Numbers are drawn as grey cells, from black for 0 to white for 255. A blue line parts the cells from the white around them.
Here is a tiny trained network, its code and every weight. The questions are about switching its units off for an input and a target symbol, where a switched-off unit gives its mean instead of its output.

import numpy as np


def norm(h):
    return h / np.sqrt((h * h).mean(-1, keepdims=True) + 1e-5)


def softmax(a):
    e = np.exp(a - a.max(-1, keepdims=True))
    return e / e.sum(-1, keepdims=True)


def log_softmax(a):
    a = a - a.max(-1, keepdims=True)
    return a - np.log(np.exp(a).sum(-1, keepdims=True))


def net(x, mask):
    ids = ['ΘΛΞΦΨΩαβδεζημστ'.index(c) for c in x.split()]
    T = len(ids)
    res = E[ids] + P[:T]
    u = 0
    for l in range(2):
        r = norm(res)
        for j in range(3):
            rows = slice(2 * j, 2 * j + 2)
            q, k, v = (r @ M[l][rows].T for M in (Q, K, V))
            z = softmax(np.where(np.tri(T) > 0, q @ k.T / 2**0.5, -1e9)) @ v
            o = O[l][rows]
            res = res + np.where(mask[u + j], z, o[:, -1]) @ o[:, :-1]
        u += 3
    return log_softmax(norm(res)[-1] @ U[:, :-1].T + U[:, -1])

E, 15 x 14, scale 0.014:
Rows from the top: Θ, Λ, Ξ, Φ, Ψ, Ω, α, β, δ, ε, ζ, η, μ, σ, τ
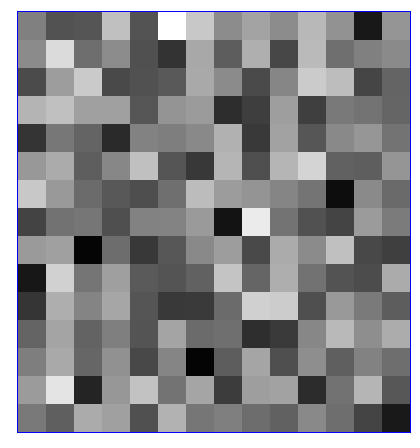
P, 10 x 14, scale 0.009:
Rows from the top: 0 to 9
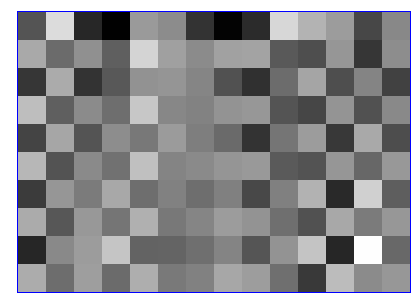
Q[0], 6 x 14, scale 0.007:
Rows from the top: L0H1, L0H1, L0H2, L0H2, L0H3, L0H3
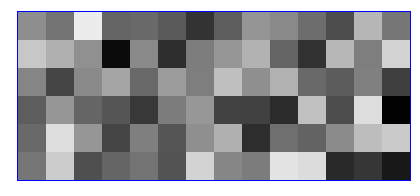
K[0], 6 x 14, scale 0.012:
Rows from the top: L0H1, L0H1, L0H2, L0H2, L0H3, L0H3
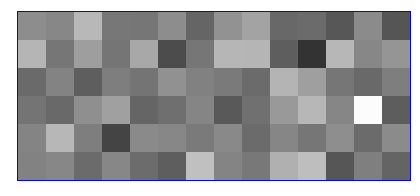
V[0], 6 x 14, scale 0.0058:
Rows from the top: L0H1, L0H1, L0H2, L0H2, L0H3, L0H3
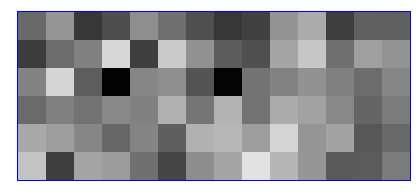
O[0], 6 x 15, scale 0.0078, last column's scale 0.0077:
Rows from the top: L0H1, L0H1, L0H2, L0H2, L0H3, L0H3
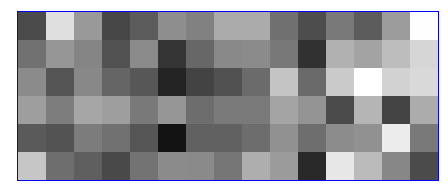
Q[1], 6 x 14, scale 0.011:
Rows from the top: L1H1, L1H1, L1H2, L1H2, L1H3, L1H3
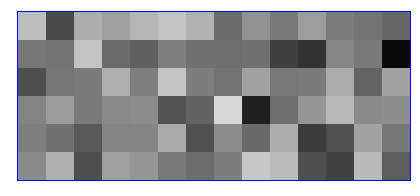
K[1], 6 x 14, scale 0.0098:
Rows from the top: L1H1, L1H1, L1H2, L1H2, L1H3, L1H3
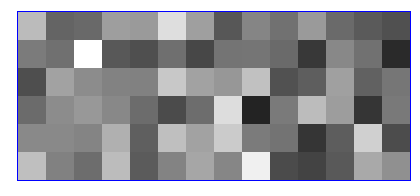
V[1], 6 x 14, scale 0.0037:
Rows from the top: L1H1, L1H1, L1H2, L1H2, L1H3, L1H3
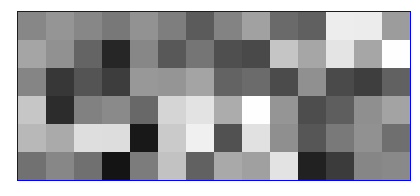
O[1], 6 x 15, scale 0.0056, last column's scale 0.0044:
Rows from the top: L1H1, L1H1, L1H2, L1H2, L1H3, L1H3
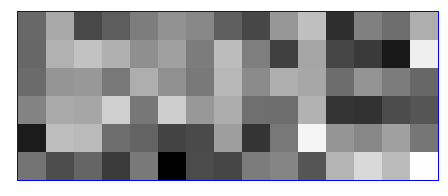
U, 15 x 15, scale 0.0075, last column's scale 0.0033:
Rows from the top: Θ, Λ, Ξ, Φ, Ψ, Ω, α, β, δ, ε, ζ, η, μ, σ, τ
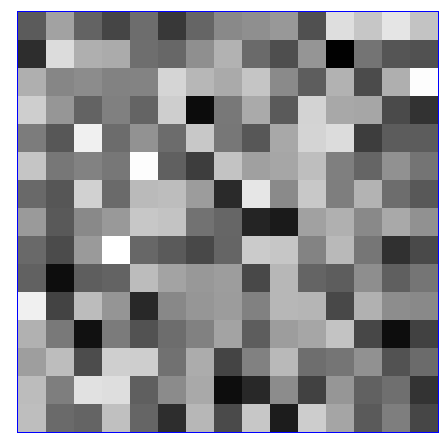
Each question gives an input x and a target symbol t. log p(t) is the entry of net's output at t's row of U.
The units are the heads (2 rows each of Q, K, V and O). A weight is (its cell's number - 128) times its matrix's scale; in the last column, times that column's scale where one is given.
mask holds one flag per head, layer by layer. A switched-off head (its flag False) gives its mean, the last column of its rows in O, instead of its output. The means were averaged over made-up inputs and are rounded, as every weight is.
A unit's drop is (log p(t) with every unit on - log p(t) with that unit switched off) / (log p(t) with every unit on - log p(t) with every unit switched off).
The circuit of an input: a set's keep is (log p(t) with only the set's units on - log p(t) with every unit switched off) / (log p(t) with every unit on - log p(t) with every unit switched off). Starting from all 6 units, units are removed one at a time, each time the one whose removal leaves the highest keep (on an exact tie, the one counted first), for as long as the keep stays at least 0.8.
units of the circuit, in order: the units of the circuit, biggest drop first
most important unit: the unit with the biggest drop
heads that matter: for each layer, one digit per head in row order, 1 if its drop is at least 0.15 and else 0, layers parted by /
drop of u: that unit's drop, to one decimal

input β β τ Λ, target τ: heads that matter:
110 / 000
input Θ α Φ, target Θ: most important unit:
L0H2
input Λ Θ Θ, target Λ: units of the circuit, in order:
L1H1; L1H2; L0H2
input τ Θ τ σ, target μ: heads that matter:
100 / 100
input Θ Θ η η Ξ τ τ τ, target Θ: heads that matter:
000 / 000
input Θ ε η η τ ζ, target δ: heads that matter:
100 / 100
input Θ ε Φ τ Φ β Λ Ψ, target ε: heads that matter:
100 / 000
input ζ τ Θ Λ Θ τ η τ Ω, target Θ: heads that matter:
100 / 010
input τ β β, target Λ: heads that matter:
101 / 110
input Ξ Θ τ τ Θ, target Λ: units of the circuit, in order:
L1H2; L0H1; L1H1
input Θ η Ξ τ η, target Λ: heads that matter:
001 / 101
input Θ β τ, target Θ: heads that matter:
100 / 100
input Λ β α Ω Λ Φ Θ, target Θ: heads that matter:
100 / 000
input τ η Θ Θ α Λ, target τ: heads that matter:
100 / 000
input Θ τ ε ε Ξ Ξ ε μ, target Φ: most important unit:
L0H1
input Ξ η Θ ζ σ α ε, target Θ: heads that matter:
000 / 010
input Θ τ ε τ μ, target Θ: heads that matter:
000 / 000
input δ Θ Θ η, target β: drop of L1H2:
0.0
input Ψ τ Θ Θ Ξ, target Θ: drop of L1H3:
0.1
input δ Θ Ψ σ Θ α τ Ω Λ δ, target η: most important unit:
L0H1
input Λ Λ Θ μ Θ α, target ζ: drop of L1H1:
0.4
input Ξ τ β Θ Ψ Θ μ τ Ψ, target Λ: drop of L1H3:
-0.1
